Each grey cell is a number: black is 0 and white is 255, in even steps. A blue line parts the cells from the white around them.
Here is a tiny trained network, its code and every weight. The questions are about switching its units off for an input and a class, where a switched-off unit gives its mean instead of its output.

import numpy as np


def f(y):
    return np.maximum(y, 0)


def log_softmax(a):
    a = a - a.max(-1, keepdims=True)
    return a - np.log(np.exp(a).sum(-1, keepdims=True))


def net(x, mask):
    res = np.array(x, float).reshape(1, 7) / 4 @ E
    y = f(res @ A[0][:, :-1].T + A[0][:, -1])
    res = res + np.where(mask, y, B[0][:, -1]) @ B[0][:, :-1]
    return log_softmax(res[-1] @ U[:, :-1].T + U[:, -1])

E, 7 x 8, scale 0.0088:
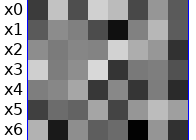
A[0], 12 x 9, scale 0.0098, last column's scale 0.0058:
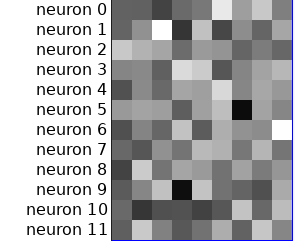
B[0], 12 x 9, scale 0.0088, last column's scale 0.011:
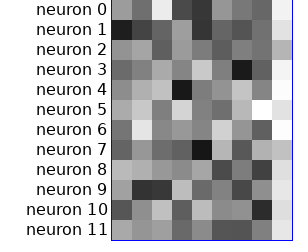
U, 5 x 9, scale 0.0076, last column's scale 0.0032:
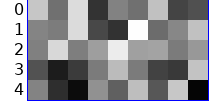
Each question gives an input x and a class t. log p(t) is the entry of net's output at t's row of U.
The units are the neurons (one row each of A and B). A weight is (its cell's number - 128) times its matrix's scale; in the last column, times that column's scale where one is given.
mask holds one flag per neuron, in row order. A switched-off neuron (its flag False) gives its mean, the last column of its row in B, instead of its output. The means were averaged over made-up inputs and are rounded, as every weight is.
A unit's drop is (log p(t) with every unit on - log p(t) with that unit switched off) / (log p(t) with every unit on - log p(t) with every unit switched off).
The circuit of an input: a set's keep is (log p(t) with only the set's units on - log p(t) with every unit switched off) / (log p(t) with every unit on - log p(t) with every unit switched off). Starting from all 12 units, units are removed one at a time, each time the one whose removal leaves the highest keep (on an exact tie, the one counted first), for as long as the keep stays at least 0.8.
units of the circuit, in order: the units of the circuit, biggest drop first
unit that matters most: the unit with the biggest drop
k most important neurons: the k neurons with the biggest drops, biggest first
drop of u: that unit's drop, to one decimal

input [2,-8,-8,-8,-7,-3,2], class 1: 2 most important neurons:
(neuron 7; neuron 0)
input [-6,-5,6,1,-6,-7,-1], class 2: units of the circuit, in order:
(neuron 5)
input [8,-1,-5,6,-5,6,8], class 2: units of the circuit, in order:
(neuron 6; neuron 0)
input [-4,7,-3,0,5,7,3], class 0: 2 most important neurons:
(neuron 10; neuron 7)
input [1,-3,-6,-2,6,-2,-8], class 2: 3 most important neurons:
(neuron 5; neuron 0; neuron 8)
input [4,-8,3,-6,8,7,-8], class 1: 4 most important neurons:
(neuron 7; neuron 4; neuron 0; neuron 1)
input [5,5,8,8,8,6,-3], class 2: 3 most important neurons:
(neuron 0; neuron 4; neuron 6)
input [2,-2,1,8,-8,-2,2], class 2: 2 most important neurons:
(neuron 0; neuron 1)
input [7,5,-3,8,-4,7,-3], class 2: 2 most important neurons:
(neuron 6; neuron 8)
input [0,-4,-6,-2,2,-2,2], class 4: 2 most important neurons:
(neuron 10; neuron 8)
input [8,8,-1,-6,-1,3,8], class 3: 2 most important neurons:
(neuron 4; neuron 0)
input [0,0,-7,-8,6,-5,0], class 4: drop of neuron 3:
0.1
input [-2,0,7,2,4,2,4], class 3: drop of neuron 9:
0.0
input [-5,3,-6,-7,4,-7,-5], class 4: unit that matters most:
neuron 9
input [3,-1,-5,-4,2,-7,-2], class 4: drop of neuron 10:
0.1
